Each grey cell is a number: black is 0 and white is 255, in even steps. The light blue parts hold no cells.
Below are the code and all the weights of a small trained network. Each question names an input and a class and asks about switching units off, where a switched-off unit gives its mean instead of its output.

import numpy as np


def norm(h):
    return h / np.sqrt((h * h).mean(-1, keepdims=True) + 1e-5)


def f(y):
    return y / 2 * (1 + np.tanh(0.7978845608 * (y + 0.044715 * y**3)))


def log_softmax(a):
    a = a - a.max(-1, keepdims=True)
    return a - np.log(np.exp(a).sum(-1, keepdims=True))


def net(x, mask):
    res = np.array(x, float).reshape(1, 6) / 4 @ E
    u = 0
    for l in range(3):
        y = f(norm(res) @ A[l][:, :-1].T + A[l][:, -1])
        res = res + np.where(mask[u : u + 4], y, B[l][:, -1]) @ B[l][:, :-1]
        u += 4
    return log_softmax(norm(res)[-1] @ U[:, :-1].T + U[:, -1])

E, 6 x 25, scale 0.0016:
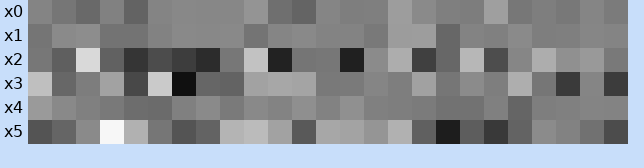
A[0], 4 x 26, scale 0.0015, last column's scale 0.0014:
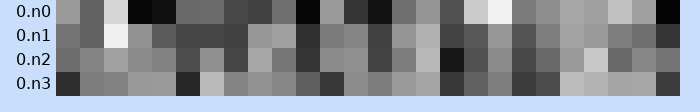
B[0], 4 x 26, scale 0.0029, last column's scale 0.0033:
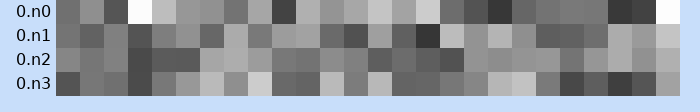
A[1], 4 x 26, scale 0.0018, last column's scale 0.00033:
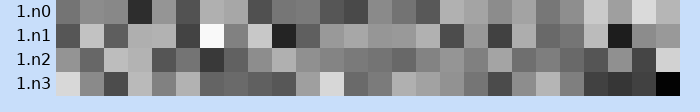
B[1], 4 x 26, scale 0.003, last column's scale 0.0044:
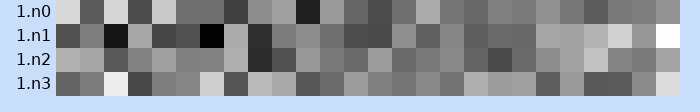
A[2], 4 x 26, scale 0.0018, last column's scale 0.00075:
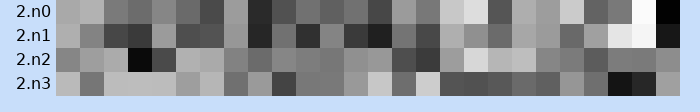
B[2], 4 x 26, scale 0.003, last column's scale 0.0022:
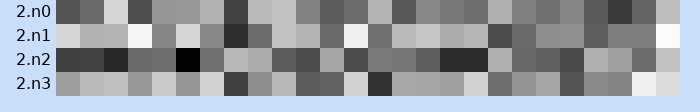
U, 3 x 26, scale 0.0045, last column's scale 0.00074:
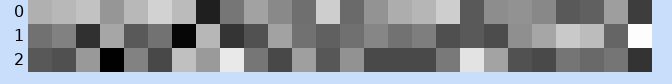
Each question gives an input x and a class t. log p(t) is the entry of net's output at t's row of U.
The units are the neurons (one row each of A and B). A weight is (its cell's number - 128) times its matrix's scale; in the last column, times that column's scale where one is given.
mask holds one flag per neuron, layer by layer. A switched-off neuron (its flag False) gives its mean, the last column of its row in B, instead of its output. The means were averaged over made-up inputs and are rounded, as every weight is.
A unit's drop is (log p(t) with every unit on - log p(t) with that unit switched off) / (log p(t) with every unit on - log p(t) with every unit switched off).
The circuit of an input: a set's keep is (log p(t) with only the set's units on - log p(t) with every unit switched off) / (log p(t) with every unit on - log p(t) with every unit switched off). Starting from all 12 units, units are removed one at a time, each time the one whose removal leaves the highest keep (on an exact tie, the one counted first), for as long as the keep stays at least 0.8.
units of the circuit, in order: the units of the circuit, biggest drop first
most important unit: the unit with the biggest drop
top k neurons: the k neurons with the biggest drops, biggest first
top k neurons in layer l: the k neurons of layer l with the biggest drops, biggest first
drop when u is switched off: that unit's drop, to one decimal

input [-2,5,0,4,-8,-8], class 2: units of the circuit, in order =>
[2.n2]
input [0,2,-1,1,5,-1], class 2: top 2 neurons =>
[1.n1 0.n1]
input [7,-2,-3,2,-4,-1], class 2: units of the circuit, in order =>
[0.n0 2.n2]
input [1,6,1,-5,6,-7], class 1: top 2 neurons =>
[1.n1 0.n0]
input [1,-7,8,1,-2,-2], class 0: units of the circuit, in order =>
[2.n3 0.n0]
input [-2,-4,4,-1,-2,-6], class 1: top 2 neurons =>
[1.n1 0.n0]
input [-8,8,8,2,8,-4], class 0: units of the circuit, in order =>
[0.n0 2.n3]
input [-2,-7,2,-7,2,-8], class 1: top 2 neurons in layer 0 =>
[0.n0 0.n1]
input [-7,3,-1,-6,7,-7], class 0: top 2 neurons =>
[2.n1 1.n0]
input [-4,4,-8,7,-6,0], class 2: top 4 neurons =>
[0.n0 2.n2 2.n1 1.n3]
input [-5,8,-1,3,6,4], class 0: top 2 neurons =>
[1.n1 2.n3]
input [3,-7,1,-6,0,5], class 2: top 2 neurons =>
[0.n3 0.n0]
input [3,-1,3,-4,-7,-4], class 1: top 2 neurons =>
[0.n0 1.n1]
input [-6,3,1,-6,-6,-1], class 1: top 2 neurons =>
[1.n1 2.n3]
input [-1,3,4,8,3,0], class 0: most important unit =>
1.n1
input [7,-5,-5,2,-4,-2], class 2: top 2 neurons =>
[1.n1 2.n2]
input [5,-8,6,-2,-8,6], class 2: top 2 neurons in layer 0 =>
[0.n3 0.n1]
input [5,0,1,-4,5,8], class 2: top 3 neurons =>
[0.n0 0.n3 0.n1]
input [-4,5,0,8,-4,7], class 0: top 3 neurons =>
[1.n1 2.n3 2.n2]
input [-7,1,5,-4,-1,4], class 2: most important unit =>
0.n1
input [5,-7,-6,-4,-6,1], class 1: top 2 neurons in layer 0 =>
[0.n1 0.n2]
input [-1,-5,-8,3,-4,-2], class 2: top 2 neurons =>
[0.n0 2.n2]
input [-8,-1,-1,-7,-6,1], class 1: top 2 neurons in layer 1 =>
[1.n1 1.n3]
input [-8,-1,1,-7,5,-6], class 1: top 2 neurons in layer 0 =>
[0.n0 0.n1]
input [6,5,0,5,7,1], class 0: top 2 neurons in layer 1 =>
[1.n2 1.n1]
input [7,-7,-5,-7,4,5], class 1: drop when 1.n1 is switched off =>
0.7
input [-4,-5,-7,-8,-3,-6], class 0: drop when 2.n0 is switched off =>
0.0
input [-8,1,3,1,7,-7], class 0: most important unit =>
1.n3
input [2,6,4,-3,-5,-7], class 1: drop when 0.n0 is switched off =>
1.9
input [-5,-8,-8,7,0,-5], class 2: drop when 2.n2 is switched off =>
0.3
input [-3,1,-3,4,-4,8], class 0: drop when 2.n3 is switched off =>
0.1
